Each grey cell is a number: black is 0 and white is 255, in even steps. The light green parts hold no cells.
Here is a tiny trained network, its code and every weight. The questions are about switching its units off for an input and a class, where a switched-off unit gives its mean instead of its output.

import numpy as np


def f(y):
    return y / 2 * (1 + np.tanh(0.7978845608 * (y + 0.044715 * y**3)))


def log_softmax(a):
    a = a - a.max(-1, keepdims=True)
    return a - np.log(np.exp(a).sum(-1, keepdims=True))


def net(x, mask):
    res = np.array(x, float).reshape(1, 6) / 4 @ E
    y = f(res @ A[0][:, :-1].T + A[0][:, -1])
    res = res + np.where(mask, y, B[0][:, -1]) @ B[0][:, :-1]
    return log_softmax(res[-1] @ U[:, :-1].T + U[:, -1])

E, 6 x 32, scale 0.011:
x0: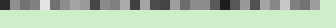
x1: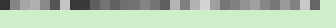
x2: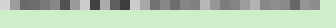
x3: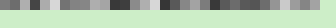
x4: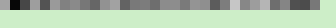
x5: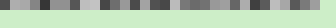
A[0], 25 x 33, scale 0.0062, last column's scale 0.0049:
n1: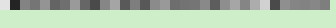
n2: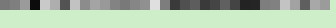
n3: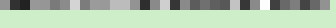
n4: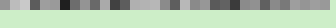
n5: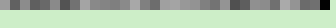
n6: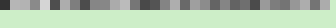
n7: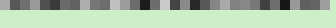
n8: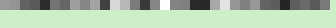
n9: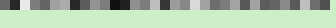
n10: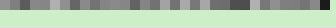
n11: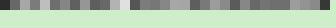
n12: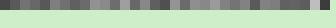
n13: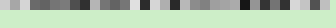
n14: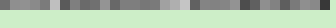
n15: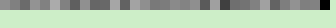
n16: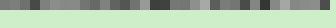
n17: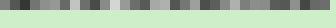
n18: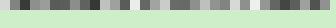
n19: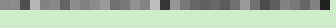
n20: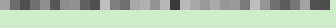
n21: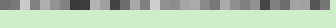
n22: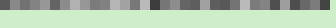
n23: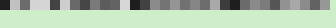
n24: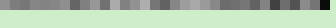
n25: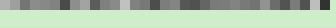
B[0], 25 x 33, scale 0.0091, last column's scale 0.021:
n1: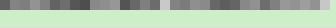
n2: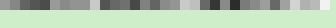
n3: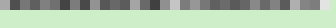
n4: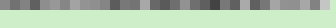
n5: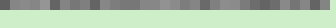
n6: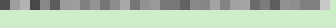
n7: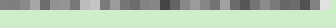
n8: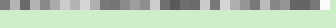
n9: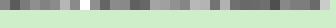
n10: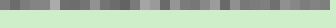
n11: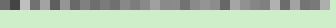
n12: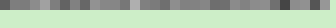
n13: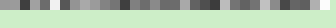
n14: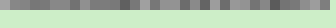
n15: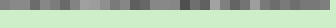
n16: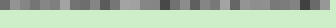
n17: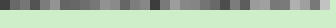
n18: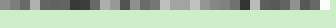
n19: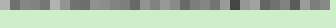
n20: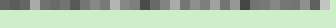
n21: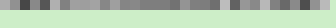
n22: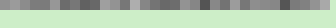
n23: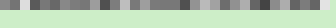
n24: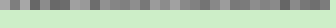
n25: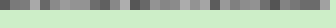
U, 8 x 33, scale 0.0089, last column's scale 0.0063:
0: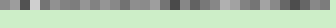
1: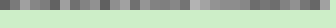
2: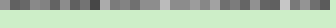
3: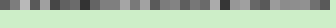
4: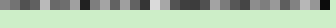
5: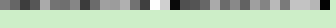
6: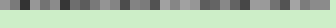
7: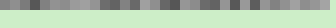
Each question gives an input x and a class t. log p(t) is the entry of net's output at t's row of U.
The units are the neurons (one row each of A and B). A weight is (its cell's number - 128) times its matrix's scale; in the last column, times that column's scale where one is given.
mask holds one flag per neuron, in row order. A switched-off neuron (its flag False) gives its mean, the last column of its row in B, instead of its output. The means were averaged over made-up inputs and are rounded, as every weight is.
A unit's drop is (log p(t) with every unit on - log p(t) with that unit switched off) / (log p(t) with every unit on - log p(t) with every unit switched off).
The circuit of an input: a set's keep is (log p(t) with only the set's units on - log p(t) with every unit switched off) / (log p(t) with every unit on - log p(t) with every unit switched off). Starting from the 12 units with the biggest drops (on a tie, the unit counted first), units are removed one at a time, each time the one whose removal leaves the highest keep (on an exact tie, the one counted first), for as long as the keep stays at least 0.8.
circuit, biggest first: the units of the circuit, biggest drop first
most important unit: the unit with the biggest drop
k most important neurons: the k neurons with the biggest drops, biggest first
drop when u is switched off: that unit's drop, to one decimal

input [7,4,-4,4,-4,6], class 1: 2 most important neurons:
[n9; n2]
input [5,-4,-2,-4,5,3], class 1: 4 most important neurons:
[n13; n18; n2; n25]
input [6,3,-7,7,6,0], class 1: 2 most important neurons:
[n13; n23]
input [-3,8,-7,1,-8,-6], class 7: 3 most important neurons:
[n13; n21; n18]
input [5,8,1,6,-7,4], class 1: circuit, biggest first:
[n23]
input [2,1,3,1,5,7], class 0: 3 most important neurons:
[n2; n23; n3]
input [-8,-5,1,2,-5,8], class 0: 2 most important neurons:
[n8; n13]
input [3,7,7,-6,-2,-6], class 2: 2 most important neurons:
[n13; n18]
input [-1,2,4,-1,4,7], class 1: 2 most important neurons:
[n13; n8]
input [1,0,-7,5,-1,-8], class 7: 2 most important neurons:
[n18; n23]
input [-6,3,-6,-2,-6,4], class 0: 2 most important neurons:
[n13; n2]
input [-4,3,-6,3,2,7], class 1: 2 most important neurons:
[n2; n13]
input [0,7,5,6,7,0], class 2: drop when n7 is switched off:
0.1
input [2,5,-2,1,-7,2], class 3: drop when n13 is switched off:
0.2
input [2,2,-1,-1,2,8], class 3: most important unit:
n8
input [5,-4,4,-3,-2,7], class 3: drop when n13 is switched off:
0.4
